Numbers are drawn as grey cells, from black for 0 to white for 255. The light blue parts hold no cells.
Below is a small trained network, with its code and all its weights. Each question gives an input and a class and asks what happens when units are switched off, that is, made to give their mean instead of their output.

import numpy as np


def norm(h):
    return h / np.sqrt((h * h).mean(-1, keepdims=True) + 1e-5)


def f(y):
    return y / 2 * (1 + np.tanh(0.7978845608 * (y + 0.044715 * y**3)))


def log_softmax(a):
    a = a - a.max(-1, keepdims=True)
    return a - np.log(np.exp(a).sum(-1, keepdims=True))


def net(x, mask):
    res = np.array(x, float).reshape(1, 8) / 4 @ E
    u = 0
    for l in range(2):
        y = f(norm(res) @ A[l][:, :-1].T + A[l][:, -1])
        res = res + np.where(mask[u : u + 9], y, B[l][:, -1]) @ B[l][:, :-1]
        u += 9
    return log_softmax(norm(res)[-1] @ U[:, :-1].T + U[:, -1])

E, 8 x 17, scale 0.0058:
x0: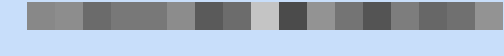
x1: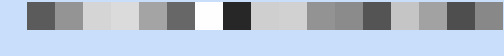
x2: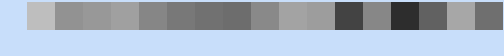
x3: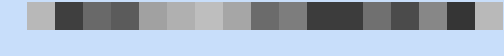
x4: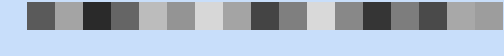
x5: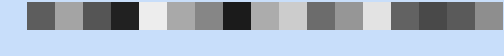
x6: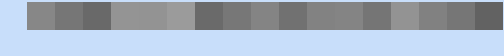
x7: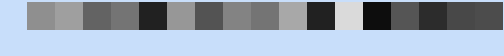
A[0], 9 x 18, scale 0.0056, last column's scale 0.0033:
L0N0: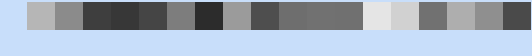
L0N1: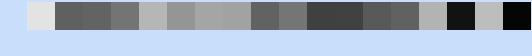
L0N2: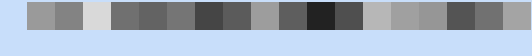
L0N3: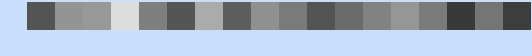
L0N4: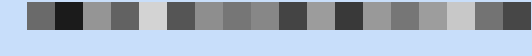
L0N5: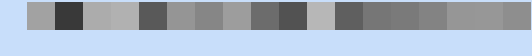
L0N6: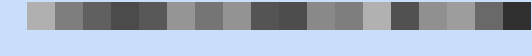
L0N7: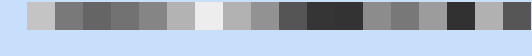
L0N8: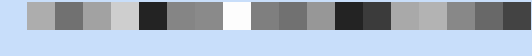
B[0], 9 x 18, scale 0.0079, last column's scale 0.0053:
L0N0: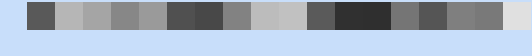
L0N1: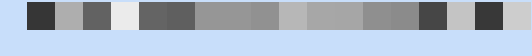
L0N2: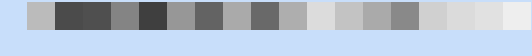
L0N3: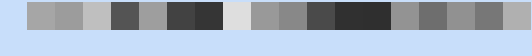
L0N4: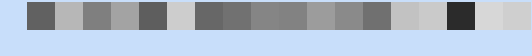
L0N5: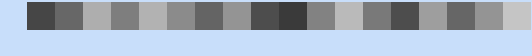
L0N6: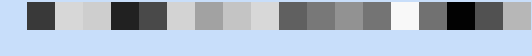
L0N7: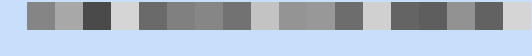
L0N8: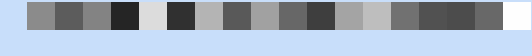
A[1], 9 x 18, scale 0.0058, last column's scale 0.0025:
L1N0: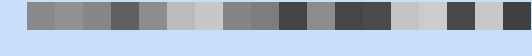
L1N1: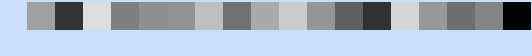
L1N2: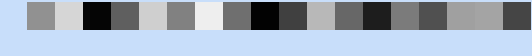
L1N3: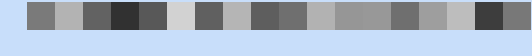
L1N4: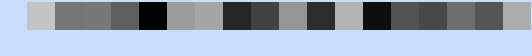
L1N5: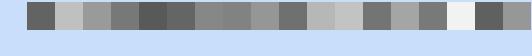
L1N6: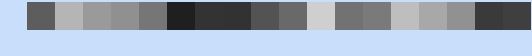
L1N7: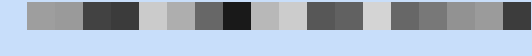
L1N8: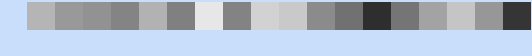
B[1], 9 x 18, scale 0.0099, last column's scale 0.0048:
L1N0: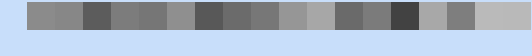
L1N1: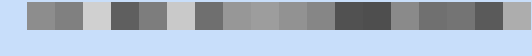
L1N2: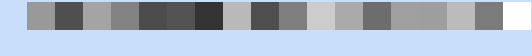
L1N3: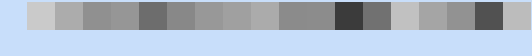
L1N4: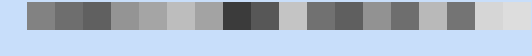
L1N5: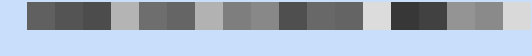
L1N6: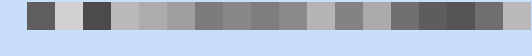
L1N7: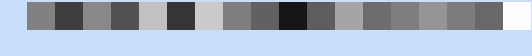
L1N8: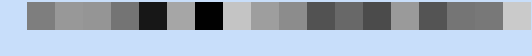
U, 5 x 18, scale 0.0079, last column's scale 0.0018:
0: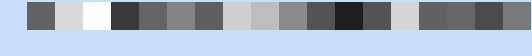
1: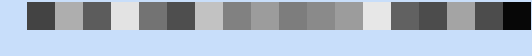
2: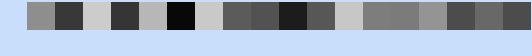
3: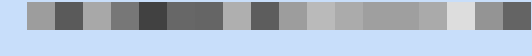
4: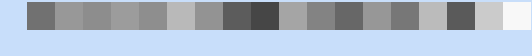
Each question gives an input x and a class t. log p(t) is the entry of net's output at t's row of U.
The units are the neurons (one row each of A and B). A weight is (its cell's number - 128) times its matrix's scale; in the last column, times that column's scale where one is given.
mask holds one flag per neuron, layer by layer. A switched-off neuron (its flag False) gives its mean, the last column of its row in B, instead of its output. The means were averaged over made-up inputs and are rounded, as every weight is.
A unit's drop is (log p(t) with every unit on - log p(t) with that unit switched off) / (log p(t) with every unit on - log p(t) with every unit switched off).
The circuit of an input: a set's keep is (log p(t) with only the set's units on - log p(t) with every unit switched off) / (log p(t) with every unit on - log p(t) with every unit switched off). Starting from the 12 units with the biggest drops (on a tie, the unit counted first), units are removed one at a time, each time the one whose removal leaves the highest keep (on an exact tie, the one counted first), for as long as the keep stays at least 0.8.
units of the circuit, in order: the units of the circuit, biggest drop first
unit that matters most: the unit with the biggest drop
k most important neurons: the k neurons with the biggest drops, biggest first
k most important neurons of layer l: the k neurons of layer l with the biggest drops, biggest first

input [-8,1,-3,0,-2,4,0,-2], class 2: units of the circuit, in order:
(L1N7)
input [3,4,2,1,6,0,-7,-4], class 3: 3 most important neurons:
(L1N2, L0N0, L0N6)
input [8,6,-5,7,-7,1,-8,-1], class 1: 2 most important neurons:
(L0N7, L0N1)
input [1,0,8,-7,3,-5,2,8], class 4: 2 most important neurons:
(L1N4, L0N1)
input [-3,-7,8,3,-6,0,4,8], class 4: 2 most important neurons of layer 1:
(L1N4, L1N8)
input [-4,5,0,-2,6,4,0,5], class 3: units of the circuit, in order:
(L1N2, L0N6)
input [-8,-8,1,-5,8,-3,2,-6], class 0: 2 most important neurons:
(L0N6, L0N0)
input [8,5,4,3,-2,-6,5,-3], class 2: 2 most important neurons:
(L0N8, L0N5)
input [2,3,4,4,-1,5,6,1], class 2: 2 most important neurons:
(L1N7, L1N6)
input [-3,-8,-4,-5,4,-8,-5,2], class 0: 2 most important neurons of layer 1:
(L1N7, L1N3)
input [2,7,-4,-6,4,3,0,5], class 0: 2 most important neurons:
(L0N3, L1N8)
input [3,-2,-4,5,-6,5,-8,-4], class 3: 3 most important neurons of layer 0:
(L0N2, L0N8, L0N4)
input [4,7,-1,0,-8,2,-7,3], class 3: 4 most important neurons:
(L0N2, L0N0, L0N6, L0N8)
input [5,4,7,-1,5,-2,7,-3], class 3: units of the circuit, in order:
(L1N2)
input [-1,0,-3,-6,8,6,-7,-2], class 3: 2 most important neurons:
(L1N2, L0N8)
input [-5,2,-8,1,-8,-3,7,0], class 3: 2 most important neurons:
(L0N2, L1N7)
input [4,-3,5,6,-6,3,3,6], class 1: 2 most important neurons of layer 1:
(L1N2, L1N8)
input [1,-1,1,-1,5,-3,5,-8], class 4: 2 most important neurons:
(L0N4, L1N0)
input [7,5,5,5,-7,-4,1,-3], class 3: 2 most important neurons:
(L0N2, L0N3)
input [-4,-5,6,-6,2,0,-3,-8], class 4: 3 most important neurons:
(L0N4, L0N1, L1N0)
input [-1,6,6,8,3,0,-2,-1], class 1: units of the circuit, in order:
(L0N1)
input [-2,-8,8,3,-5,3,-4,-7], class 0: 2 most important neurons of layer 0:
(L0N6, L0N0)
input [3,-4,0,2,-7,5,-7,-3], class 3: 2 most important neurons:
(L0N2, L0N8)
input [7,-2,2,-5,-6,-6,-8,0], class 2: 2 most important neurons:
(L0N8, L0N1)
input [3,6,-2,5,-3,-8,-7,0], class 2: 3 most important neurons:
(L0N8, L0N5, L0N0)
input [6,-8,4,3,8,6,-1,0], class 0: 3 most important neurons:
(L0N6, L0N8, L1N3)
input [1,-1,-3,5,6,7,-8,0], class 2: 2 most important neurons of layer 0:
(L0N2, L0N7)
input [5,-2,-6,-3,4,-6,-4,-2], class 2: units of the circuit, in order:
(L0N8)
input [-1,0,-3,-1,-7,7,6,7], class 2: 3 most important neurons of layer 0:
(L0N1, L0N4, L0N6)
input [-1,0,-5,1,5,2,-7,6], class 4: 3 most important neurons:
(L1N4, L0N2, L0N1)
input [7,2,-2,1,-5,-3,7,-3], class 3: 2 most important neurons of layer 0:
(L0N2, L0N3)
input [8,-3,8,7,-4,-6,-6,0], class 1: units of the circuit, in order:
(L0N1, L0N7)
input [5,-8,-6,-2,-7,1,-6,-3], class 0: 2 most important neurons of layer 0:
(L0N0, L0N6)
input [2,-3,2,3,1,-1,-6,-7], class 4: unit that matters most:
L0N4
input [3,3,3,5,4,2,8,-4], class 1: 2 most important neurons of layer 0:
(L0N7, L0N1)
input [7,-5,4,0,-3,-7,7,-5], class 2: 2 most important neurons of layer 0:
(L0N8, L0N5)
